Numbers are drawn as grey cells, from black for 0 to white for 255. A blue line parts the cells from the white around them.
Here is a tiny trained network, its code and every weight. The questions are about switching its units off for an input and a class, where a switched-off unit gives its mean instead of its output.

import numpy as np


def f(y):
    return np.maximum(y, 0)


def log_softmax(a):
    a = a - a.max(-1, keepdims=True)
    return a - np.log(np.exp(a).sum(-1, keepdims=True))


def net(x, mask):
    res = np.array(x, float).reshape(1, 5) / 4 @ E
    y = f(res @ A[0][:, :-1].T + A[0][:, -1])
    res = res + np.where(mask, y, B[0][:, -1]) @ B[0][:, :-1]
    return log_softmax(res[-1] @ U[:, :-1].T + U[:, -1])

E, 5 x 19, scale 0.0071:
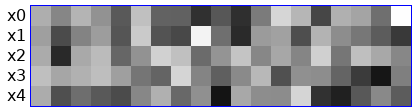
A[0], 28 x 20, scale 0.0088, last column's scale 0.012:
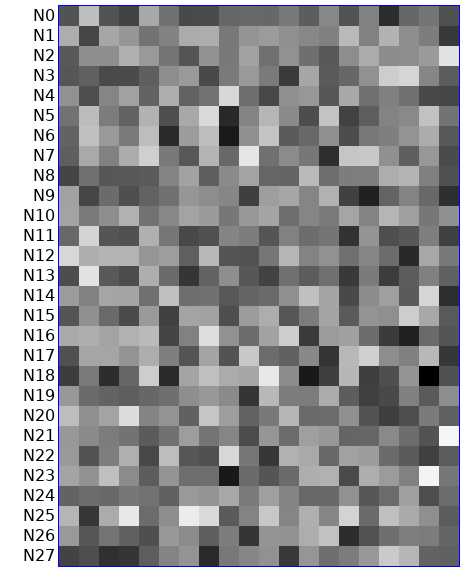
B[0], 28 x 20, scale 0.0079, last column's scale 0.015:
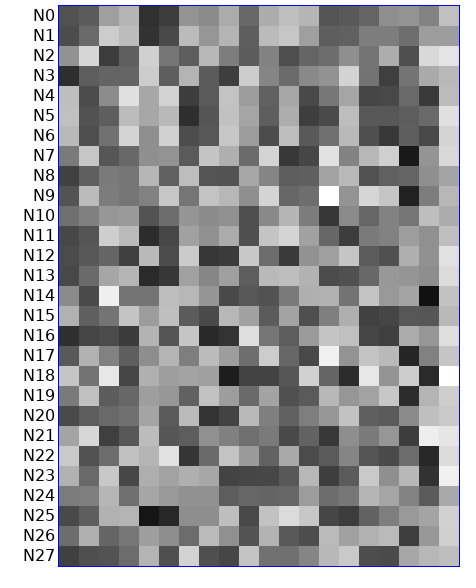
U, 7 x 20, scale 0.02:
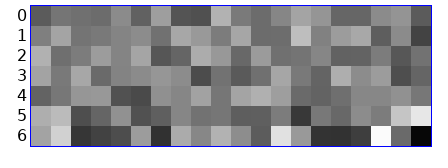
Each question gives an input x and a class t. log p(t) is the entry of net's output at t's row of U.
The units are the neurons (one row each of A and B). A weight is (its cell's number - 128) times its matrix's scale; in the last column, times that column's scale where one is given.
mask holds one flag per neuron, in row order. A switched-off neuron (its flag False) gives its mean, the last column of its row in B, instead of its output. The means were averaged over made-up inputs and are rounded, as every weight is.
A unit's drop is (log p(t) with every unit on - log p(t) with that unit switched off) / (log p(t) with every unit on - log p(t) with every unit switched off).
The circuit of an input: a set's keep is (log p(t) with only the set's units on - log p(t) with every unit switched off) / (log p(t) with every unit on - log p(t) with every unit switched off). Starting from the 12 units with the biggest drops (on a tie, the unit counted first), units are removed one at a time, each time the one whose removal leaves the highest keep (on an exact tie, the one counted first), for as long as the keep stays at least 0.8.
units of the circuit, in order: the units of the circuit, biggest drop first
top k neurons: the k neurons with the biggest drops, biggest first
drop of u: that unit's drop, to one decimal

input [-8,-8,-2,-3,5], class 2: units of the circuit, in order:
(N5)
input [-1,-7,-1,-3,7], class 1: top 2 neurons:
(N9 N19)
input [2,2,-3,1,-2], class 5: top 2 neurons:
(N25 N18)
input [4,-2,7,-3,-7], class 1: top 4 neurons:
(N17 N7 N13 N2)
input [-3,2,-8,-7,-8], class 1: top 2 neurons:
(N7 N17)
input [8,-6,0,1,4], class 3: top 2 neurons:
(N23 N14)
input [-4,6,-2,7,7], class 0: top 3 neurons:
(N16 N20 N7)
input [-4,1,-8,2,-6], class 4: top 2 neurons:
(N13 N11)
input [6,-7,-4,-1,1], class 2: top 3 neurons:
(N5 N6 N18)
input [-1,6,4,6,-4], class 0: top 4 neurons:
(N20 N16 N5 N6)
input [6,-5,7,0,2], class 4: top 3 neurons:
(N25 N18 N1)
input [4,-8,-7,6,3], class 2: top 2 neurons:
(N5 N6)
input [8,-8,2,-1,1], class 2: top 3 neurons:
(N5 N6 N15)
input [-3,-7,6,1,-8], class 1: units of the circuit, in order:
(N7)
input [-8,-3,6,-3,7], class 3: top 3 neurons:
(N18 N7 N24)
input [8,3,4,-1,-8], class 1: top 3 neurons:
(N17 N7 N18)
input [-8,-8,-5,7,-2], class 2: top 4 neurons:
(N5 N6 N23 N15)
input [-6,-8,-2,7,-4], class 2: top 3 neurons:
(N6 N5 N15)
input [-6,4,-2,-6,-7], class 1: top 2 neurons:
(N7 N16)
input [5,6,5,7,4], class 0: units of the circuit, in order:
(N12)
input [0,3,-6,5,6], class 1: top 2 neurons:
(N19 N9)
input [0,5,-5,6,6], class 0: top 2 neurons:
(N20 N16)
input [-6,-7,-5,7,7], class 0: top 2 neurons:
(N16 N7)
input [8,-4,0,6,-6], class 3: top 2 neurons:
(N23 N14)
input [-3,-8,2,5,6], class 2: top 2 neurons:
(N5 N6)
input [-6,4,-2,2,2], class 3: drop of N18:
1.2
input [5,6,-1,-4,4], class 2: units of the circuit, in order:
(N22)
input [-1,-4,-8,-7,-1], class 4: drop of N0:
0.7
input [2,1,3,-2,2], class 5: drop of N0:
0.1
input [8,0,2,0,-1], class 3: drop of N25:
0.0
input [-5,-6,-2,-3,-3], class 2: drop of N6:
0.2
